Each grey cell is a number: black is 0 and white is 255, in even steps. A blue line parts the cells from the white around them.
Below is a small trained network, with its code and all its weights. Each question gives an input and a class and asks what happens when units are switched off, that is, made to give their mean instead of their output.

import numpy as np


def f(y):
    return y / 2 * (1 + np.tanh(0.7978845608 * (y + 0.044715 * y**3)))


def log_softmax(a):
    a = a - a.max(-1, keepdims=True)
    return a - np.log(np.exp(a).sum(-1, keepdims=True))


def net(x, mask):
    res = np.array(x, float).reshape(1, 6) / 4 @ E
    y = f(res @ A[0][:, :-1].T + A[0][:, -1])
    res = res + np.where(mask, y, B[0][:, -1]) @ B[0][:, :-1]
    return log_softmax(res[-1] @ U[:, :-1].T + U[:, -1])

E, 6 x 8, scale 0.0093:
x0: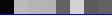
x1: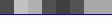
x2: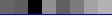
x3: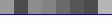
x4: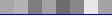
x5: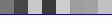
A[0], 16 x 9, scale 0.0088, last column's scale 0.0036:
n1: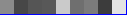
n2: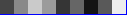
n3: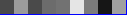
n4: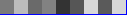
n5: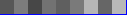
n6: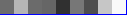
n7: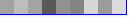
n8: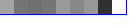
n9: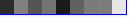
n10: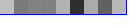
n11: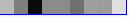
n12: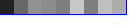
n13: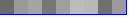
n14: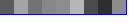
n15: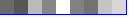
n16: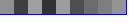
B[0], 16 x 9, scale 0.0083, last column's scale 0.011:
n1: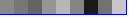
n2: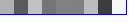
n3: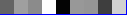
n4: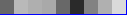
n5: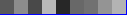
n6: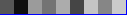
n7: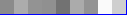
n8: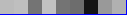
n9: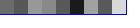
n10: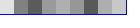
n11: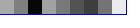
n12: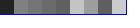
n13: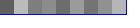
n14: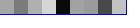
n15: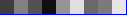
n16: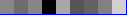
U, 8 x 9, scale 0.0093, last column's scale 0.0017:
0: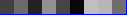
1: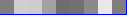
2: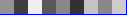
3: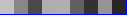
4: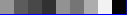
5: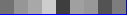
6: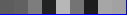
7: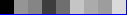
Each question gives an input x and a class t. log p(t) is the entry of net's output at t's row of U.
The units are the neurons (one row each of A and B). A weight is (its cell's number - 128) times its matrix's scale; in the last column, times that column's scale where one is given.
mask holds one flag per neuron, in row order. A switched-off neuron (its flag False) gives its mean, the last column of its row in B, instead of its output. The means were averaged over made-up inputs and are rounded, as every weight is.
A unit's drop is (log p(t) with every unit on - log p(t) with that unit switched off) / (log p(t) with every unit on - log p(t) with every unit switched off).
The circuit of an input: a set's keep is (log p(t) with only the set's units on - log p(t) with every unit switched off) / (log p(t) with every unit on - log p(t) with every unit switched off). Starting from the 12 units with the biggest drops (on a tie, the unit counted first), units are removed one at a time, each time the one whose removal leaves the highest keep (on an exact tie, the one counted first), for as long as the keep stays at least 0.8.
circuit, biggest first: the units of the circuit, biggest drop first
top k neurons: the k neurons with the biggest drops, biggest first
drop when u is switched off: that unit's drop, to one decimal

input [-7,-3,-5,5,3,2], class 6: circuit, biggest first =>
[n16 n15]
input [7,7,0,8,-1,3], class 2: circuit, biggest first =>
[n2]
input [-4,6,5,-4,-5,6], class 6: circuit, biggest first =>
[n16 n3]
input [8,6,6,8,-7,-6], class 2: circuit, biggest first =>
[n2 n6]
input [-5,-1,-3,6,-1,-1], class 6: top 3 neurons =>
[n16 n3 n14]
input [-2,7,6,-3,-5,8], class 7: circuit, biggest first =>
[n12 n15]
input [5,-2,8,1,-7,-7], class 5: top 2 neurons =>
[n3 n14]
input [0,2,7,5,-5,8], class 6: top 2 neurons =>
[n16 n3]
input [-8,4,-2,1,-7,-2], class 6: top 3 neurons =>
[n16 n3 n14]
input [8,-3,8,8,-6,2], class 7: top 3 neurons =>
[n12 n11 n8]
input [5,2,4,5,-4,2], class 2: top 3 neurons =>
[n2 n9 n6]
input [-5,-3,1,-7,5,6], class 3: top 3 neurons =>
[n8 n11 n1]
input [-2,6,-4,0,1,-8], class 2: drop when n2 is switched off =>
0.2
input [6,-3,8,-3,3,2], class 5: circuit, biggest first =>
[n3]
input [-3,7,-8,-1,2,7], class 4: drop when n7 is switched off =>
0.4
